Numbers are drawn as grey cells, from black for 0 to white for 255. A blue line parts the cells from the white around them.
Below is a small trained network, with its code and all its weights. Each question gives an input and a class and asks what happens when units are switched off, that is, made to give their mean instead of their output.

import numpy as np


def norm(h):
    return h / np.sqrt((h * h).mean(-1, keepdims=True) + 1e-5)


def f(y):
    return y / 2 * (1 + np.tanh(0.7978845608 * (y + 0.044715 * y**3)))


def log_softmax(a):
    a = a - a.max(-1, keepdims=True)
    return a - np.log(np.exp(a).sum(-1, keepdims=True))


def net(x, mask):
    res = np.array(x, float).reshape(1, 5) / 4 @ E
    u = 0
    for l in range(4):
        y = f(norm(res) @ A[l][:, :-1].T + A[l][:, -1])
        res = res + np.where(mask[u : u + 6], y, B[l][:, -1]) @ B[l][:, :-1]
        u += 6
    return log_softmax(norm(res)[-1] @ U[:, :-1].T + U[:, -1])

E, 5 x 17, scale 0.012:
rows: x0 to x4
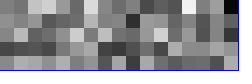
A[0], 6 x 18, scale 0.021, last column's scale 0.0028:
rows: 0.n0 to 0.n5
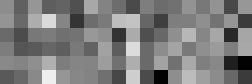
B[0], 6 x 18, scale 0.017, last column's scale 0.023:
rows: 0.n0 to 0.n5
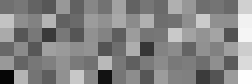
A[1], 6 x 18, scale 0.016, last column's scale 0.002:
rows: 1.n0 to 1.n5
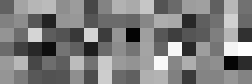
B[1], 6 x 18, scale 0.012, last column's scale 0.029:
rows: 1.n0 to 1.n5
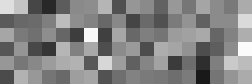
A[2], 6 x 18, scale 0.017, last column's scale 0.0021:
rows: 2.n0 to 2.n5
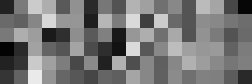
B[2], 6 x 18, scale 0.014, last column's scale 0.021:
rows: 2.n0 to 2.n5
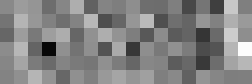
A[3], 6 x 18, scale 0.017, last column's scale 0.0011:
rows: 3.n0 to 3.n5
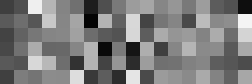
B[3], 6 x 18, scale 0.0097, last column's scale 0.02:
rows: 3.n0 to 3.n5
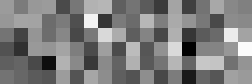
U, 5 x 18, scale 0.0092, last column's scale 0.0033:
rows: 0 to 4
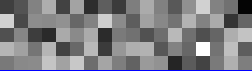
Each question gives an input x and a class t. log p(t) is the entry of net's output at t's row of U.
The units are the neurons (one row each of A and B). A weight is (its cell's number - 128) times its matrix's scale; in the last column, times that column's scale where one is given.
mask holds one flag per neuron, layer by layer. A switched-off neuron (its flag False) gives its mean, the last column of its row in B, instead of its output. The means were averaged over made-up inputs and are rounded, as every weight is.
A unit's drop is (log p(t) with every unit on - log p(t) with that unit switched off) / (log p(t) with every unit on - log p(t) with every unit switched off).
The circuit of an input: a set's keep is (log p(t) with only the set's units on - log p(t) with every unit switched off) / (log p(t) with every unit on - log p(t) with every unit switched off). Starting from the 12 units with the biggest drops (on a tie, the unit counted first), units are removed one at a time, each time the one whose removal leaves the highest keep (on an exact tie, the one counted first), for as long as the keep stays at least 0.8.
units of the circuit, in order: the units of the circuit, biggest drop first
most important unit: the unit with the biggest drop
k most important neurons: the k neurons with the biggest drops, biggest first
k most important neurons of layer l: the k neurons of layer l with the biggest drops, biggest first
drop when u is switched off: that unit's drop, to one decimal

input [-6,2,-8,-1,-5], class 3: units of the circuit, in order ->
(0.n5; 0.n1; 1.n1; 2.n3)
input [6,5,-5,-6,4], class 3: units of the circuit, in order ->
(0.n1; 1.n3)
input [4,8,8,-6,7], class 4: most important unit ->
1.n4
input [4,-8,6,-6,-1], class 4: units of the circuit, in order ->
(0.n4; 1.n4)
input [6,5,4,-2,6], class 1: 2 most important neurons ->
(0.n5; 0.n4)
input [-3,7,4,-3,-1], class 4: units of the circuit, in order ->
(1.n4; 0.n5; 0.n2)
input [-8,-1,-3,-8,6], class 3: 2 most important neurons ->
(0.n5; 0.n2)
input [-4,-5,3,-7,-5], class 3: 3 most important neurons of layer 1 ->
(1.n3; 1.n5; 1.n1)
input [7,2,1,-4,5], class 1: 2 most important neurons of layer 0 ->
(0.n4; 0.n0)
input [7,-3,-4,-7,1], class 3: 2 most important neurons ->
(0.n1; 1.n3)
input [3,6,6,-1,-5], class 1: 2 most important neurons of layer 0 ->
(0.n5; 0.n4)
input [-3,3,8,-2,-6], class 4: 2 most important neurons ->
(0.n5; 1.n4)
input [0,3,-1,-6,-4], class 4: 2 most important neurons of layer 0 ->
(0.n4; 0.n2)
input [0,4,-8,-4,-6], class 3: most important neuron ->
(0.n1)
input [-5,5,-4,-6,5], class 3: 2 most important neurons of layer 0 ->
(0.n5; 0.n2)
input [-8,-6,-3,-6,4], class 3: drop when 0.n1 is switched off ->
0.4
